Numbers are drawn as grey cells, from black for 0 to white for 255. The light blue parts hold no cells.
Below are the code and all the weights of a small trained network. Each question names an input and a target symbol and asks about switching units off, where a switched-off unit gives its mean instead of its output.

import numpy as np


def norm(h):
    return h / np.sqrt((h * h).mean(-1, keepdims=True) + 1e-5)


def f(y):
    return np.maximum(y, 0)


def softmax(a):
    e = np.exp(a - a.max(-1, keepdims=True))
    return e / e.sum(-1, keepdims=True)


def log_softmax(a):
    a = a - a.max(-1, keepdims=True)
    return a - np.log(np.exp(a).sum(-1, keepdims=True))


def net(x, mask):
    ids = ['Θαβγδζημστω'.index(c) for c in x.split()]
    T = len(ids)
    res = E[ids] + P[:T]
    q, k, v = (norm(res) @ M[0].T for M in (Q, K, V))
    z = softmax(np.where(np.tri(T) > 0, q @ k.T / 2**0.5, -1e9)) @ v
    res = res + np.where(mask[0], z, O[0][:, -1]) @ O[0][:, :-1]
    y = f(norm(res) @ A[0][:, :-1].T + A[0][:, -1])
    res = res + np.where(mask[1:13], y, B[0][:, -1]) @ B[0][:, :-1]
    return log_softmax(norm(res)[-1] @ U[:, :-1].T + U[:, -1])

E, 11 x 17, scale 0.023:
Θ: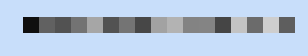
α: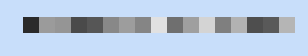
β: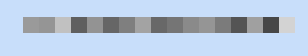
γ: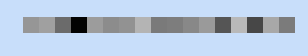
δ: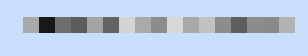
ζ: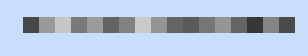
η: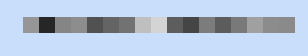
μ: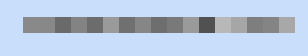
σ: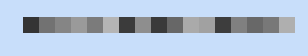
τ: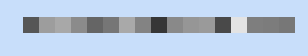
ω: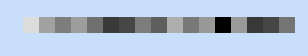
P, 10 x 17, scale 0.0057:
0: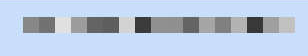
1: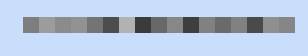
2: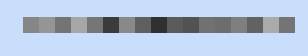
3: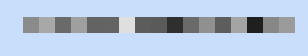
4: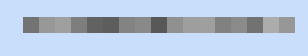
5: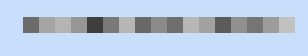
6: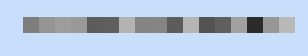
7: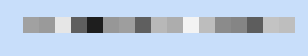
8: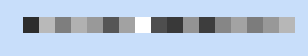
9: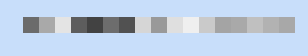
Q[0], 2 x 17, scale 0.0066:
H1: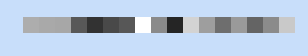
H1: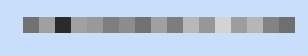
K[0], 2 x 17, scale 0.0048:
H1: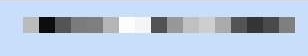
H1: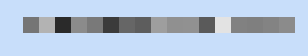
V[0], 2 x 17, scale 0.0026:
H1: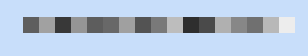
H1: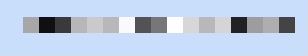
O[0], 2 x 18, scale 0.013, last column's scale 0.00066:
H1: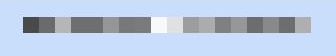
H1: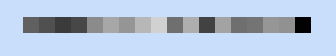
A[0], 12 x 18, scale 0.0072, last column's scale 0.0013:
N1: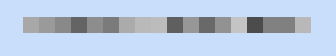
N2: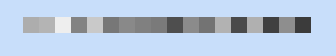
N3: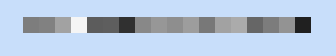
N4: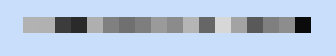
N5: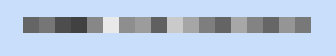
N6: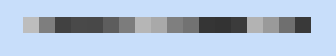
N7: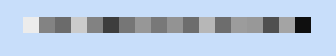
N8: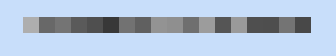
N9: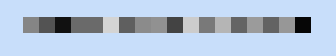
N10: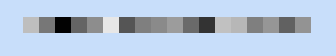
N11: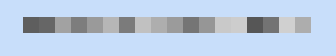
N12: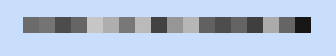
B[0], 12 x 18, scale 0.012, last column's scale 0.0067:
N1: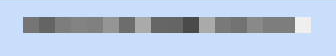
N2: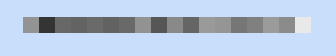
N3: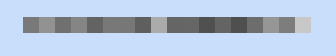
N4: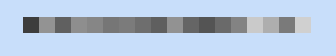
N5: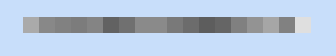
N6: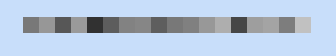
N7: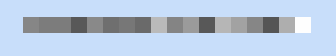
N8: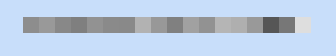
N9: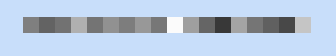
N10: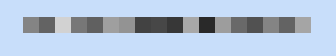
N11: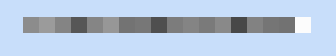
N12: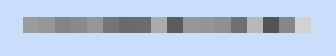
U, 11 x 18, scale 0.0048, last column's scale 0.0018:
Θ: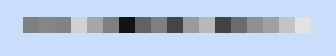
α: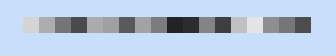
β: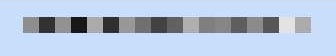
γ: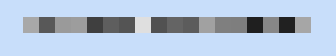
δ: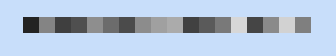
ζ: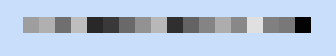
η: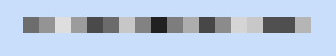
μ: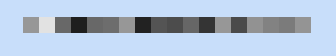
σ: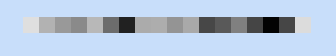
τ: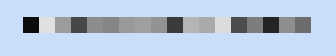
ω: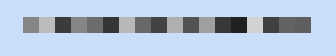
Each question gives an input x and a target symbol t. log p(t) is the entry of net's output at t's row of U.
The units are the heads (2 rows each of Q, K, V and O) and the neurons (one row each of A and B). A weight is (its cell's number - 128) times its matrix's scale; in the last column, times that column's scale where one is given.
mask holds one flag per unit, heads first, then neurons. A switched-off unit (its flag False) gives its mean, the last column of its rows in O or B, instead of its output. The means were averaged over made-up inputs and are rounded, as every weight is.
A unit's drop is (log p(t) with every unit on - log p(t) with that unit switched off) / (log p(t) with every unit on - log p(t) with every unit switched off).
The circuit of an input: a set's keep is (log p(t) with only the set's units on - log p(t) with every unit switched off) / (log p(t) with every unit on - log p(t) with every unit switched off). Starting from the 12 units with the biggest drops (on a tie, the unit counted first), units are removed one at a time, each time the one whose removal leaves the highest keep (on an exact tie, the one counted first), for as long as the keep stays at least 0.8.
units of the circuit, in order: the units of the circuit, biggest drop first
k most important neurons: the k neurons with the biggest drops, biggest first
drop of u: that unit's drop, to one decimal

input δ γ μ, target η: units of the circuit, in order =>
(N10 N9)
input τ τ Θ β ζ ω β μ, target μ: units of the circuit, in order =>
(N3 N11)
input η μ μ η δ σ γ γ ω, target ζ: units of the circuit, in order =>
(H1 N6 N12)
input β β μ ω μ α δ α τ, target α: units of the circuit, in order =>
(H1 N5 N1 N12)
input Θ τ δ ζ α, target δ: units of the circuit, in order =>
(H1 N9)
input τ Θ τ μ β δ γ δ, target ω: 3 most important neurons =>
(N7 N9 N4)
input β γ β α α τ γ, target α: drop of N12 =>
0.1
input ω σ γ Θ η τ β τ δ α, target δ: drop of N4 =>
0.2
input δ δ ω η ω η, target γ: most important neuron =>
(N9)
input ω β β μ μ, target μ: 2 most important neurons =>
(N11 N3)
